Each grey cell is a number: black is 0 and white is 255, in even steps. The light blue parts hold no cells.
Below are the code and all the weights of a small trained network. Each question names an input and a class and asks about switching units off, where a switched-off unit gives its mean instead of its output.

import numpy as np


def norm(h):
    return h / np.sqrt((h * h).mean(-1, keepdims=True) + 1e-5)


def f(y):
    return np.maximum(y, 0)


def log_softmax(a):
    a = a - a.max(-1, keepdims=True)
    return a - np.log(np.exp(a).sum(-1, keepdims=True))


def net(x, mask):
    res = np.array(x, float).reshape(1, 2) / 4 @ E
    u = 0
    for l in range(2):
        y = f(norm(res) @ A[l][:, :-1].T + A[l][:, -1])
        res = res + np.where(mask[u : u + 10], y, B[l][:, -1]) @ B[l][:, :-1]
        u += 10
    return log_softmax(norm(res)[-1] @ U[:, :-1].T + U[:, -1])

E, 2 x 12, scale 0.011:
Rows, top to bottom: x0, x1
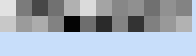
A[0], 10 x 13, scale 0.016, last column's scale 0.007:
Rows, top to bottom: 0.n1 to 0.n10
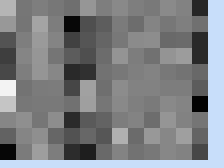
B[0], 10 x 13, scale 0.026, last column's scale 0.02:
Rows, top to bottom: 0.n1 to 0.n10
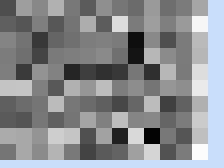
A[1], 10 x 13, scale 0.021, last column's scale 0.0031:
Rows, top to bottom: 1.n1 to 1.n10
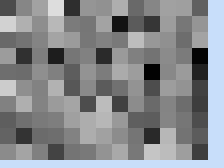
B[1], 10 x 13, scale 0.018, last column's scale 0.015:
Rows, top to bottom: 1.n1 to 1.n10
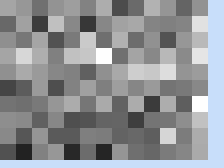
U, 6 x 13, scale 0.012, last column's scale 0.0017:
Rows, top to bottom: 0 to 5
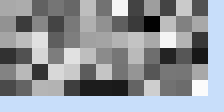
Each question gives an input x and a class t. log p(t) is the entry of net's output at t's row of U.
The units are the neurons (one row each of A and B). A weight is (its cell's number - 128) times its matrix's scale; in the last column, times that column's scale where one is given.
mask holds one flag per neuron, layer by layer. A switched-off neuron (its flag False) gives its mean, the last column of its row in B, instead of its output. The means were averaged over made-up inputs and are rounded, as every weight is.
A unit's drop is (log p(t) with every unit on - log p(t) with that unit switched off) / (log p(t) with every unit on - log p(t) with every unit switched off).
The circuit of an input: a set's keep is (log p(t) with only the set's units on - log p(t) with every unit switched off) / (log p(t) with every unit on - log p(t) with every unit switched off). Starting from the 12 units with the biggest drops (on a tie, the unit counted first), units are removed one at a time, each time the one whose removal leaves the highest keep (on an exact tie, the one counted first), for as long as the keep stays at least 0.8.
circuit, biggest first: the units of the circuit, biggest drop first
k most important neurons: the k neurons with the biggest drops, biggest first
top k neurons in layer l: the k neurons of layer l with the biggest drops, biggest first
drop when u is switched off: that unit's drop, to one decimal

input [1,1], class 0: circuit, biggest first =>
0.n9; 0.n5
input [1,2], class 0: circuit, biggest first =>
0.n5; 0.n2
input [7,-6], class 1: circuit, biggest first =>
0.n10
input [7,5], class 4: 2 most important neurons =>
0.n2; 0.n6
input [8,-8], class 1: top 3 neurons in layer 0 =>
0.n10; 0.n9; 0.n5
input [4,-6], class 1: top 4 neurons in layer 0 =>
0.n10; 0.n9; 0.n5; 0.n6
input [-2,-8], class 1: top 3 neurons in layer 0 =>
0.n10; 0.n7; 0.n9
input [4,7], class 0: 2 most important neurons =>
0.n5; 0.n2
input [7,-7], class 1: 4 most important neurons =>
0.n10; 0.n9; 0.n5; 0.n6
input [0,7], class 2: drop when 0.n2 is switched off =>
0.5
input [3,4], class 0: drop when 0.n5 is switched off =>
0.1
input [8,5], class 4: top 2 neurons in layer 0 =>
0.n2; 0.n6
